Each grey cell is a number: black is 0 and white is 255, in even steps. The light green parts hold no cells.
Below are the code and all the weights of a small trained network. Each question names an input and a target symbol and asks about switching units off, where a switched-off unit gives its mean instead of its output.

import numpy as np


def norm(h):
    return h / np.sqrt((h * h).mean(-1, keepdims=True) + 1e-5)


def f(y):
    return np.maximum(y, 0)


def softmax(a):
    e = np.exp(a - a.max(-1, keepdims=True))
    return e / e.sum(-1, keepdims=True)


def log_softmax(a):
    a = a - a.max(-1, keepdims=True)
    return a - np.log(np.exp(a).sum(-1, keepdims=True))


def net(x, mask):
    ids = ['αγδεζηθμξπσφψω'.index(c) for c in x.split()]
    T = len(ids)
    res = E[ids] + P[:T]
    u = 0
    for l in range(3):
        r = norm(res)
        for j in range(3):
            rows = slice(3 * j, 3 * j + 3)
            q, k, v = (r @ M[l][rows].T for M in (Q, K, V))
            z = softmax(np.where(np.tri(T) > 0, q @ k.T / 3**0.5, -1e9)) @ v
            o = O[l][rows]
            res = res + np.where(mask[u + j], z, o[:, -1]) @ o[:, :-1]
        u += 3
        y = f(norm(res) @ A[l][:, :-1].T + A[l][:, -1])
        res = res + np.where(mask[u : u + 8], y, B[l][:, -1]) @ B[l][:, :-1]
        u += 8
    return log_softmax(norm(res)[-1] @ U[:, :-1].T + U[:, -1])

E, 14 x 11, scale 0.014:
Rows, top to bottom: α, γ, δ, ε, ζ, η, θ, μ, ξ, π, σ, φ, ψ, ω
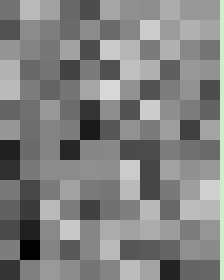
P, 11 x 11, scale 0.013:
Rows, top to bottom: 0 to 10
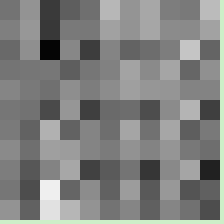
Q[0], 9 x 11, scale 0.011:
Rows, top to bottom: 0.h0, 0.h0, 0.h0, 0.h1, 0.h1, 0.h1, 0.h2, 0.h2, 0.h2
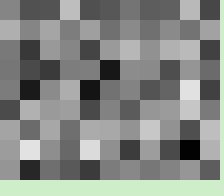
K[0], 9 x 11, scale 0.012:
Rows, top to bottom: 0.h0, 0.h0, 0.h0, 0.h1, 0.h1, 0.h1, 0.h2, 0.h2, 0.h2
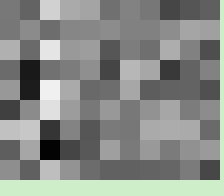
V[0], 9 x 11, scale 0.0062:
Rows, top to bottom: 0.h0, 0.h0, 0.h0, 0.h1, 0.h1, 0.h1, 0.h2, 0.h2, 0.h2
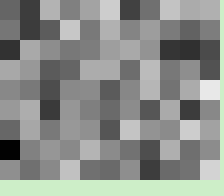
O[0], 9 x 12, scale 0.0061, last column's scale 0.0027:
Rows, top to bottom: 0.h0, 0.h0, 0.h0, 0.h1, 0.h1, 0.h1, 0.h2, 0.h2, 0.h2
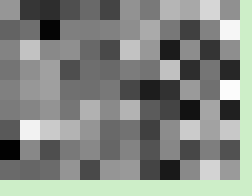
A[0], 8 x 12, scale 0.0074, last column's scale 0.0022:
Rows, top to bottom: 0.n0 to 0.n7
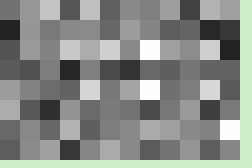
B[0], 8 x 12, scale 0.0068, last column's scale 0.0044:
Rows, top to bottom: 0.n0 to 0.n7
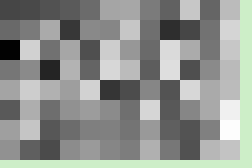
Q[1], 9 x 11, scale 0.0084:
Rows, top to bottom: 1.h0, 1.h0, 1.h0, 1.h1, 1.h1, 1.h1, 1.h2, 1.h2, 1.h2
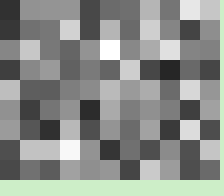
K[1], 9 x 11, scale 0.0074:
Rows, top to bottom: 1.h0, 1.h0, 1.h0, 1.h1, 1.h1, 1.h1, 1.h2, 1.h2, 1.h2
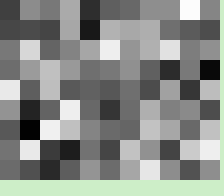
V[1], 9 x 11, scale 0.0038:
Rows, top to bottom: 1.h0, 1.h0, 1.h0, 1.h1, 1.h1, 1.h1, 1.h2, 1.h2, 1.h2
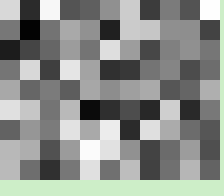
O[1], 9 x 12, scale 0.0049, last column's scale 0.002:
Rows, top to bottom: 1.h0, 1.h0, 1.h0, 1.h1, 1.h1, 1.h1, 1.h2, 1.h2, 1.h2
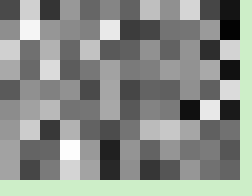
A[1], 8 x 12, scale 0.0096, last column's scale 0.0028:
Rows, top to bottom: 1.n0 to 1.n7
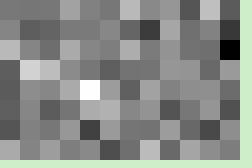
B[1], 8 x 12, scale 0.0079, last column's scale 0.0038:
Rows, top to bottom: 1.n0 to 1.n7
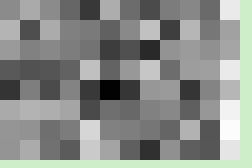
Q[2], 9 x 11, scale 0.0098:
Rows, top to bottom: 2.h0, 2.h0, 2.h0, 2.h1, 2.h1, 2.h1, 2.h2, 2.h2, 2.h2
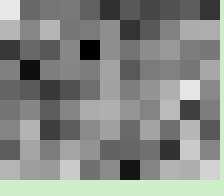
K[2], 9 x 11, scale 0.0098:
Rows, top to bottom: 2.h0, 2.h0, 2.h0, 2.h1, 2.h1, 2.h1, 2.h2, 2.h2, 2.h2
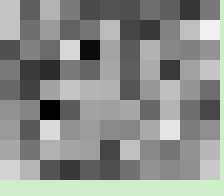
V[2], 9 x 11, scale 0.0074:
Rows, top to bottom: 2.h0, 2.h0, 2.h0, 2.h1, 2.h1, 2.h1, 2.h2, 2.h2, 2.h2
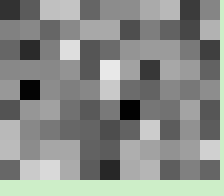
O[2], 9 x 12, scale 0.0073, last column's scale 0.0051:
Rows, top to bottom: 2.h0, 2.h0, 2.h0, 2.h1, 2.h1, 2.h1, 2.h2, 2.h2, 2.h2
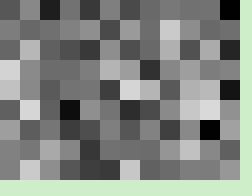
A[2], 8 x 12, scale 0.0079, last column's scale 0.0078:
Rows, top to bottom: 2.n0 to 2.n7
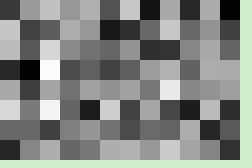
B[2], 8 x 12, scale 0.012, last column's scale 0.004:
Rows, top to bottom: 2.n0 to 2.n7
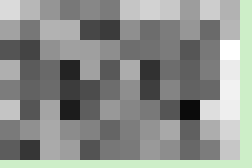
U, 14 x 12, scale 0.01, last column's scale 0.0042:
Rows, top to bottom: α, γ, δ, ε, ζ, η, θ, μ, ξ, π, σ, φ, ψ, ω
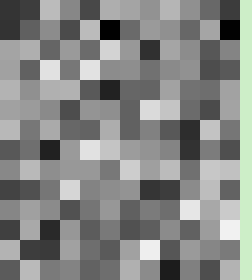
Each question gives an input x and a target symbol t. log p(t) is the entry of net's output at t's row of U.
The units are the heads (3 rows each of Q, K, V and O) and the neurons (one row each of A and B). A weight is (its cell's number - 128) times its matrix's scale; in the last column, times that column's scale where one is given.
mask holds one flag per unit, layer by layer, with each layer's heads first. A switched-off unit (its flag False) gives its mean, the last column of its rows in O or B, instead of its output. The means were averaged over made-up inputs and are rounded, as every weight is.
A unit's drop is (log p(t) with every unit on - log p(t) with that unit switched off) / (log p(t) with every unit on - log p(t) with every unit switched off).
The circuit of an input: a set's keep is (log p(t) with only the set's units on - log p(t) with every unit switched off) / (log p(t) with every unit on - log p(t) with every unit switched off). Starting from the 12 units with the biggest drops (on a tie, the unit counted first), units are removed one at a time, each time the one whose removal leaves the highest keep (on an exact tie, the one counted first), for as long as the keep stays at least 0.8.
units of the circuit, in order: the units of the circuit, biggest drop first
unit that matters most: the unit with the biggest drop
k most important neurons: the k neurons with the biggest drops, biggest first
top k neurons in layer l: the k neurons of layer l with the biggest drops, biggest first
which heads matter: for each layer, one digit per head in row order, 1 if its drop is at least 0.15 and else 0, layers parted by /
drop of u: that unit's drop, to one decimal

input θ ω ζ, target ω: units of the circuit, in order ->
(0.h0)
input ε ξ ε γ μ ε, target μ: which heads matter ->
001 / 000 / 001
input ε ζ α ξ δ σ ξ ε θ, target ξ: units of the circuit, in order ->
(0.h2 2.n0 2.h2)
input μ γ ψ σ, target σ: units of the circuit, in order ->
(0.h1 2.h1)
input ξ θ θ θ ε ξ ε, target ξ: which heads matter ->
010 / 100 / 001
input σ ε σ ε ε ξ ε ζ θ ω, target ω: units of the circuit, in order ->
(1.h1 2.h0 2.h2)
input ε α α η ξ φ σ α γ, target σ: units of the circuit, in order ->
(0.h1 2.h1)
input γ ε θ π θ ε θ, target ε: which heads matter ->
110 / 100 / 000
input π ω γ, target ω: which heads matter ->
100 / 000 / 000
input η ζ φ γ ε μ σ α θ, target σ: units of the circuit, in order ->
(0.h1 2.h1 1.h2)
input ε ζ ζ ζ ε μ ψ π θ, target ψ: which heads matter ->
100 / 000 / 010
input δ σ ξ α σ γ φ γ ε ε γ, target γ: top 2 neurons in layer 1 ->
(1.n3 1.n4)
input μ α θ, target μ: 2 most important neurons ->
(0.n3 1.n6)
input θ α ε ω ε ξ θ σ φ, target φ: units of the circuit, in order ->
(2.h0)
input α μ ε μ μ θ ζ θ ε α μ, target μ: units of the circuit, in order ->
(2.h2 0.n3)
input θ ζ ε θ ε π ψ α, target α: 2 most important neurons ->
(1.n3 2.n7)
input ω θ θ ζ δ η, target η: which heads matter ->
001 / 000 / 000
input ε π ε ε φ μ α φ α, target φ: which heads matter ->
100 / 000 / 100
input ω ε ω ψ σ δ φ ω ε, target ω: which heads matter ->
100 / 000 / 000
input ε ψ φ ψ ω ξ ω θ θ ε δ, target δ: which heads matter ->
010 / 000 / 000
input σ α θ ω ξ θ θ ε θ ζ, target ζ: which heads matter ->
000 / 101 / 000
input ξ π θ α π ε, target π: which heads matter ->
001 / 000 / 000
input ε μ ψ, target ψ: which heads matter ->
000 / 000 / 010
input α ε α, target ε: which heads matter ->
000 / 000 / 100
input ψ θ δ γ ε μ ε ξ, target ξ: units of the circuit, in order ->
(2.n0)
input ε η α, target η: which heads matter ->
000 / 001 / 000
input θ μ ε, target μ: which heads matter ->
011 / 000 / 001
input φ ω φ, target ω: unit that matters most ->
0.h0
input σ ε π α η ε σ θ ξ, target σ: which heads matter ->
010 / 000 / 010
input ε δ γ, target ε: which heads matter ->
011 / 000 / 100
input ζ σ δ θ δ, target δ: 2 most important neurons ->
(0.n2 1.n6)
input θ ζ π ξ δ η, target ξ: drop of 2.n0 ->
0.3
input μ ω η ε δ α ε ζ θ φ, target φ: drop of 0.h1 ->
0.7
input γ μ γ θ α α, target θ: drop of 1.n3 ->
0.0
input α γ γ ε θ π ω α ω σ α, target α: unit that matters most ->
0.h1
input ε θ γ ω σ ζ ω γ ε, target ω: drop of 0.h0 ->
0.1
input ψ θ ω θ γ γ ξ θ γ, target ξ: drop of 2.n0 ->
0.3
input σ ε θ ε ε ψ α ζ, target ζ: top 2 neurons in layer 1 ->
(1.n4 1.n2)
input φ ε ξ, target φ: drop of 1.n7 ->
0.2
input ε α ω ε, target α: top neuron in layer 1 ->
(1.n3)
